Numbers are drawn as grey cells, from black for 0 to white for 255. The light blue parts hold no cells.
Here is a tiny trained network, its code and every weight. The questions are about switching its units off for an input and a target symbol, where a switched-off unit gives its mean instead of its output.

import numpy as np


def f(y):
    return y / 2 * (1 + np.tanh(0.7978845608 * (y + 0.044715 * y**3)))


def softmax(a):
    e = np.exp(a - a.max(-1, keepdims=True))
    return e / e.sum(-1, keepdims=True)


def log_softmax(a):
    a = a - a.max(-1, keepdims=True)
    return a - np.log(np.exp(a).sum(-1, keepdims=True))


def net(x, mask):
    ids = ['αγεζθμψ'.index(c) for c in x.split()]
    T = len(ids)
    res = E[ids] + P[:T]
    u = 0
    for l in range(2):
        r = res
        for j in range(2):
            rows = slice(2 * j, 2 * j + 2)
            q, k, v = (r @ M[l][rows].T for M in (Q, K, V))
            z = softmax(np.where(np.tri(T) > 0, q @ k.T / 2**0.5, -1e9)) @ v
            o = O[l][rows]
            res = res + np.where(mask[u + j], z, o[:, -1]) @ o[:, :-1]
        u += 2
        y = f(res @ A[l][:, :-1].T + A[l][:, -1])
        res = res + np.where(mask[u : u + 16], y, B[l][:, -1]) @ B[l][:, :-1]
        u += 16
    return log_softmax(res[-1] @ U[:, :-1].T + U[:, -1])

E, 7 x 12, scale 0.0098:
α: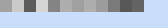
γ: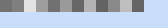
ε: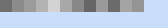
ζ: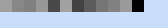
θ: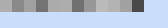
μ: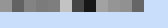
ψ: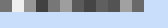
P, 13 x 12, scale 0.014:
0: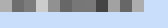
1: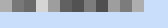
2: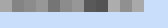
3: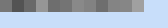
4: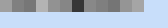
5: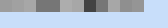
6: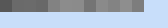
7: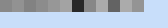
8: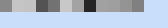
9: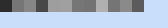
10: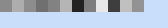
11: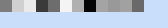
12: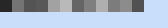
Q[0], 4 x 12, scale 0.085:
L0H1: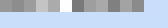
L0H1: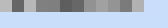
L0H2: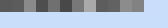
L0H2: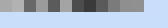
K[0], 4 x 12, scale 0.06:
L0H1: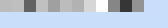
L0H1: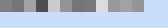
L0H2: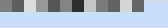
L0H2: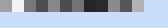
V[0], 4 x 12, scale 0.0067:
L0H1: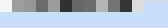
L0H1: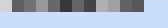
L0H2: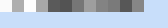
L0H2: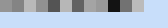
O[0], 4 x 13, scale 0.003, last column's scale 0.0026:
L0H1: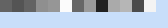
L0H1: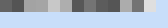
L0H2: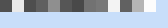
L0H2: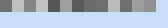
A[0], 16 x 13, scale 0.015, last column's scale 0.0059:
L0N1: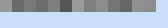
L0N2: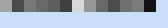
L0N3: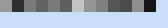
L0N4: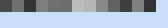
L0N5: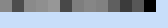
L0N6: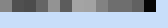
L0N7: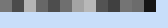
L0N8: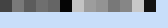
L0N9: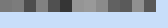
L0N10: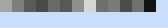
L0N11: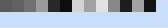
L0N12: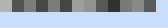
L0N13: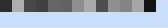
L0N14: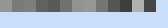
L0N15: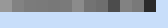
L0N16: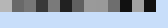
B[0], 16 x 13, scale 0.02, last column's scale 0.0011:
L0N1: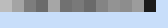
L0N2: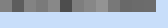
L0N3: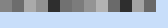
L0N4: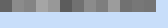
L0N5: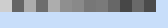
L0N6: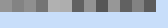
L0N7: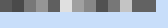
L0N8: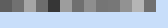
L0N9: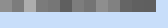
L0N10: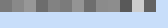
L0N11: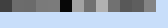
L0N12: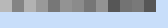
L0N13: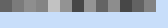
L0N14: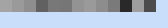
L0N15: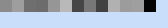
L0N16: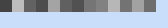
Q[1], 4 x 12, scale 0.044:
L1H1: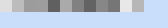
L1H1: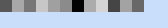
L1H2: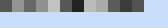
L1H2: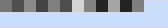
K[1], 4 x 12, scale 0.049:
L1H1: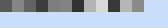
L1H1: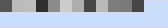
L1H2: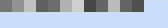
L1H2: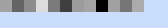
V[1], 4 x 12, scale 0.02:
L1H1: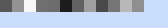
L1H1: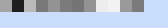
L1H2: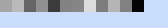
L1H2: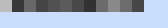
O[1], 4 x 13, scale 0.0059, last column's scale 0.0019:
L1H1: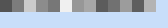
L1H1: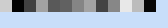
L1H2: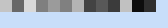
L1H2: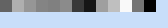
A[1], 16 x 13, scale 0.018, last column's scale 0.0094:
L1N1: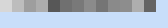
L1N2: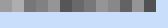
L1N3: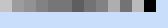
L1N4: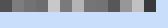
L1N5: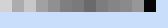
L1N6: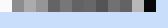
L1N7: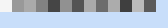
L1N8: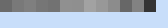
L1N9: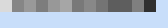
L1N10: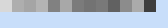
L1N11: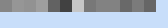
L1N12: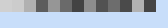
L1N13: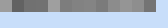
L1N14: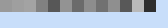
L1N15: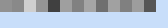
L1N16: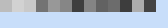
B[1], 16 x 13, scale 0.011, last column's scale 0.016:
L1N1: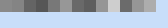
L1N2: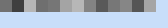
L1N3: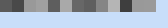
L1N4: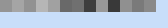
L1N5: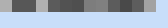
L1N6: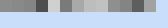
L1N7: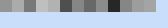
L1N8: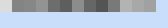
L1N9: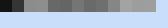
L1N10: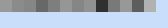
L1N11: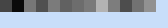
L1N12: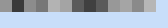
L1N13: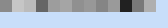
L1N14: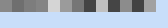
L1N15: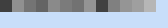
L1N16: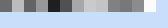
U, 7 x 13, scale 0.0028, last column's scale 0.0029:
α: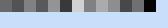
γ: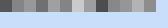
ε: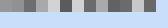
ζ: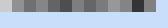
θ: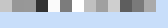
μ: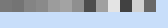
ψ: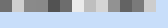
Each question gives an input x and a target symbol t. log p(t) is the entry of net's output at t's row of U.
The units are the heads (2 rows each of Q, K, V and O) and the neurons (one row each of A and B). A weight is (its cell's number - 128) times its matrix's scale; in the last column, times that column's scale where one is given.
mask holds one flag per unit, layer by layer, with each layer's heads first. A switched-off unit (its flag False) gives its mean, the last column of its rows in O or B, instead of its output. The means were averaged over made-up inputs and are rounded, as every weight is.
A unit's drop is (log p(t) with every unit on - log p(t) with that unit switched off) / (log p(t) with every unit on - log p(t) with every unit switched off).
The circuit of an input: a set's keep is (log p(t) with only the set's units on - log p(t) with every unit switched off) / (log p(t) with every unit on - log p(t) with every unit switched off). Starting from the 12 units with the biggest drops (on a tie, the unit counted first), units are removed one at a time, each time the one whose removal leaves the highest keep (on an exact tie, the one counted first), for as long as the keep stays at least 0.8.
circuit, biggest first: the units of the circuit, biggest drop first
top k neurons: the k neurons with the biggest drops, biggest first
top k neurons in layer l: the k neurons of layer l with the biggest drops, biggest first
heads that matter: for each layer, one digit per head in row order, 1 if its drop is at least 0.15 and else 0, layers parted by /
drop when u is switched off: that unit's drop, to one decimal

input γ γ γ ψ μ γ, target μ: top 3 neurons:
L1N3, L1N1, L1N16
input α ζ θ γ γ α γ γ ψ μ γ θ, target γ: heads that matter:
00 / 10
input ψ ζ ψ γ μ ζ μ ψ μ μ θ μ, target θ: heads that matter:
00 / 10
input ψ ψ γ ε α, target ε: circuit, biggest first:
L1H2, L1N7
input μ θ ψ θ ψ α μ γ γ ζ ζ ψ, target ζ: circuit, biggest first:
L1H2, L1N5
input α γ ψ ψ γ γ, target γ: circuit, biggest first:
L1H1, L1N15
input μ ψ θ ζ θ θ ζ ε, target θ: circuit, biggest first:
L1H1, L1N6, L1N13, L1H2
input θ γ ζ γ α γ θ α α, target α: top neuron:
L1N11
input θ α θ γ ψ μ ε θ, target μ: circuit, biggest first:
L1H2, L1H1, L1N3
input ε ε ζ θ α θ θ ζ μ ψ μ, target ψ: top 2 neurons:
L1N16, L1N12
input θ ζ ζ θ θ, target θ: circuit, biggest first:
L1H1, L1N6, L1N13
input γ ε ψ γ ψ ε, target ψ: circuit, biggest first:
L1H1, L1N16
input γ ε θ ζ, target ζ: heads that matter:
10 / 01
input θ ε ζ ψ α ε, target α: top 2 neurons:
L1N11, L1N9
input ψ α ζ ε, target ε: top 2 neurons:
L1N4, L1N16
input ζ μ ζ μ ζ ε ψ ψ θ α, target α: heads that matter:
10 / 00
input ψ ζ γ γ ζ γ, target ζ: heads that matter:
00 / 01
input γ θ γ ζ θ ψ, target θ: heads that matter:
00 / 10
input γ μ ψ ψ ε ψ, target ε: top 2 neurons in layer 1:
L1N7, L1N14
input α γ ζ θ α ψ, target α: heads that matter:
00 / 11
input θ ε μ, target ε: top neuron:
L1N7
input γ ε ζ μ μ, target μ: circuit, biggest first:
L1H2, L1N3, L1H1
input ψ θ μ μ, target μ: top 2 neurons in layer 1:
L1N3, L1N16
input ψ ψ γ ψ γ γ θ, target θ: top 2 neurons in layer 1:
L1N13, L1N16
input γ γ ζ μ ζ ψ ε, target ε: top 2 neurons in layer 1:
L1N4, L1N8
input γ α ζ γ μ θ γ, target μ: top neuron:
L1N16
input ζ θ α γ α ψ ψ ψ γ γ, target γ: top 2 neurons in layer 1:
L1N15, L1N16
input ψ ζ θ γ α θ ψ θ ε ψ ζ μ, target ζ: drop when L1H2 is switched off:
0.6
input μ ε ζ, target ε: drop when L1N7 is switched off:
0.5
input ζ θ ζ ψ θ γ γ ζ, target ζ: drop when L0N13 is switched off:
0.0
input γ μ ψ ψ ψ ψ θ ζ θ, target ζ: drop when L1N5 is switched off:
0.3
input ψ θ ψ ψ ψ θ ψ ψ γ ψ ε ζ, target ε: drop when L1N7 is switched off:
0.4
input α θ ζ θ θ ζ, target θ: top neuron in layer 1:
L1N6
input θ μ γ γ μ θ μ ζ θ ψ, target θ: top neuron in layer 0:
L0N13
